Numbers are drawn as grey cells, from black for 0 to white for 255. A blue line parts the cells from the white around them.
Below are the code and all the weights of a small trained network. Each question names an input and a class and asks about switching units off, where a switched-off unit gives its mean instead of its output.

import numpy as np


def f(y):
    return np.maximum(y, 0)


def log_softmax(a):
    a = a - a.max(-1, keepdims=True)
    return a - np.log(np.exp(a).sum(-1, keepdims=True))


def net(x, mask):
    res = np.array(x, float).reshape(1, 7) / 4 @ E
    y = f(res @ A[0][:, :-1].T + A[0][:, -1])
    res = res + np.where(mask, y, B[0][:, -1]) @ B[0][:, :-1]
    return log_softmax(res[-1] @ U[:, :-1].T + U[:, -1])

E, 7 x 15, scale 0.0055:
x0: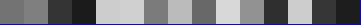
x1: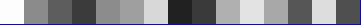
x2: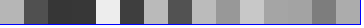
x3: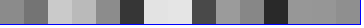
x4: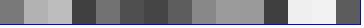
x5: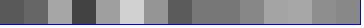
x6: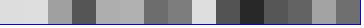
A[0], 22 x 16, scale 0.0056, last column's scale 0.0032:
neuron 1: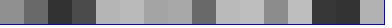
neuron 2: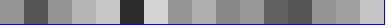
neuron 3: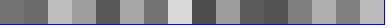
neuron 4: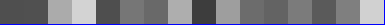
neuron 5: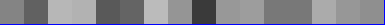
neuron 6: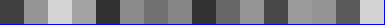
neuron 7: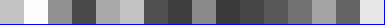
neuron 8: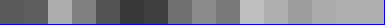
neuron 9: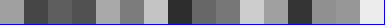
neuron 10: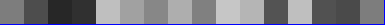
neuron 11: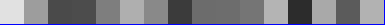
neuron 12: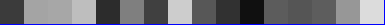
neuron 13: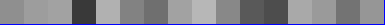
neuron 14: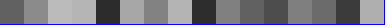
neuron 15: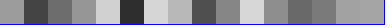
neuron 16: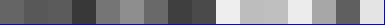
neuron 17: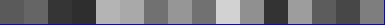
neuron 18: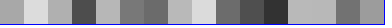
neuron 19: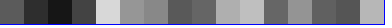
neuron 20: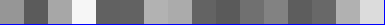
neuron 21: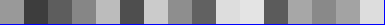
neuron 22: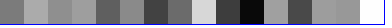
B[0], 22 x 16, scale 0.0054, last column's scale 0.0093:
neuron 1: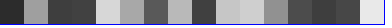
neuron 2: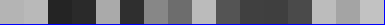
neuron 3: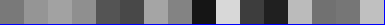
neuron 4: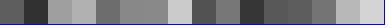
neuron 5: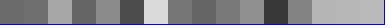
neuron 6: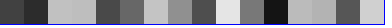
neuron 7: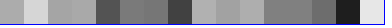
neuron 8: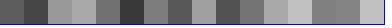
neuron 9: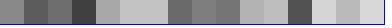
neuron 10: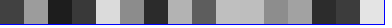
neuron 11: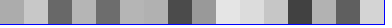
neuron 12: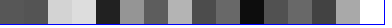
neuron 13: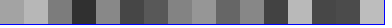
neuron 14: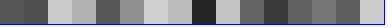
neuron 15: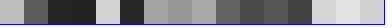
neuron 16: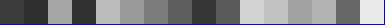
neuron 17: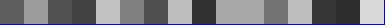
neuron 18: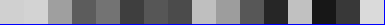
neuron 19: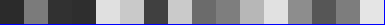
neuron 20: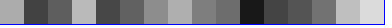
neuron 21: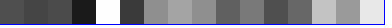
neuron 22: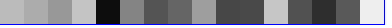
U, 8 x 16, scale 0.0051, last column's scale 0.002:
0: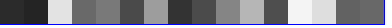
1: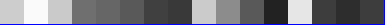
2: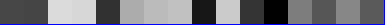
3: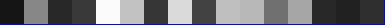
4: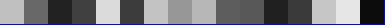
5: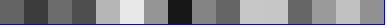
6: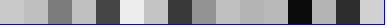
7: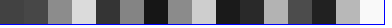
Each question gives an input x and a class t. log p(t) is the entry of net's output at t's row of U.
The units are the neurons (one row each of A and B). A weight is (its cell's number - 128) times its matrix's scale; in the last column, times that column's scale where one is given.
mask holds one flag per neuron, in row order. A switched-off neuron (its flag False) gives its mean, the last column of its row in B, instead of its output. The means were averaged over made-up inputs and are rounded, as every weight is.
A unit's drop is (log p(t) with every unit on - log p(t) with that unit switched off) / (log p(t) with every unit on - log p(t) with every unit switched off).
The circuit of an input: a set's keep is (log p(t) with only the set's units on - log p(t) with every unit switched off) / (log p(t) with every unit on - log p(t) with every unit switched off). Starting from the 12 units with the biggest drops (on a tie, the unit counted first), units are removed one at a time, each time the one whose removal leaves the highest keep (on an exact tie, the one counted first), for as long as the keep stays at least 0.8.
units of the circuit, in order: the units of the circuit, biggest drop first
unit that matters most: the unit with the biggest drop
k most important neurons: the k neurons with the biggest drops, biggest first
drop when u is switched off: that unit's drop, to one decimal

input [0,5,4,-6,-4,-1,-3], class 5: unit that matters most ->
neuron 9
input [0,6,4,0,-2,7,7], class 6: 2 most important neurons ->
neuron 11; neuron 7
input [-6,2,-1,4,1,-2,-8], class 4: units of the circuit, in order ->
neuron 15; neuron 2
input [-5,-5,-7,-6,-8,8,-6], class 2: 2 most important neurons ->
neuron 14; neuron 6
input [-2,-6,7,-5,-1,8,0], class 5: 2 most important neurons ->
neuron 12; neuron 17
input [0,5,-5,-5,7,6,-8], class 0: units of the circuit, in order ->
neuron 6; neuron 16
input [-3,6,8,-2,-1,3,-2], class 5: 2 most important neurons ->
neuron 16; neuron 9
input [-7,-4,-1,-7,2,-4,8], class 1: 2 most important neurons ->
neuron 7; neuron 18
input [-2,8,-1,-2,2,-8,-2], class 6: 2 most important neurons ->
neuron 11; neuron 19
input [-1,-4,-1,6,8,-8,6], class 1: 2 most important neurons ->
neuron 18; neuron 13
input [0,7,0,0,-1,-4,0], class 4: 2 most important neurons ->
neuron 15; neuron 22
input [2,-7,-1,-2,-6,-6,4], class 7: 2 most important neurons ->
neuron 22; neuron 6
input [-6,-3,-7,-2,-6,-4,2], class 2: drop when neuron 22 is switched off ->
-0.1
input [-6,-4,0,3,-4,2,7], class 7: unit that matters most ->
neuron 22
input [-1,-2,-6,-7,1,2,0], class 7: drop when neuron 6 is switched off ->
-0.2
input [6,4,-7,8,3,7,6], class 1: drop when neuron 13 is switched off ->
0.3
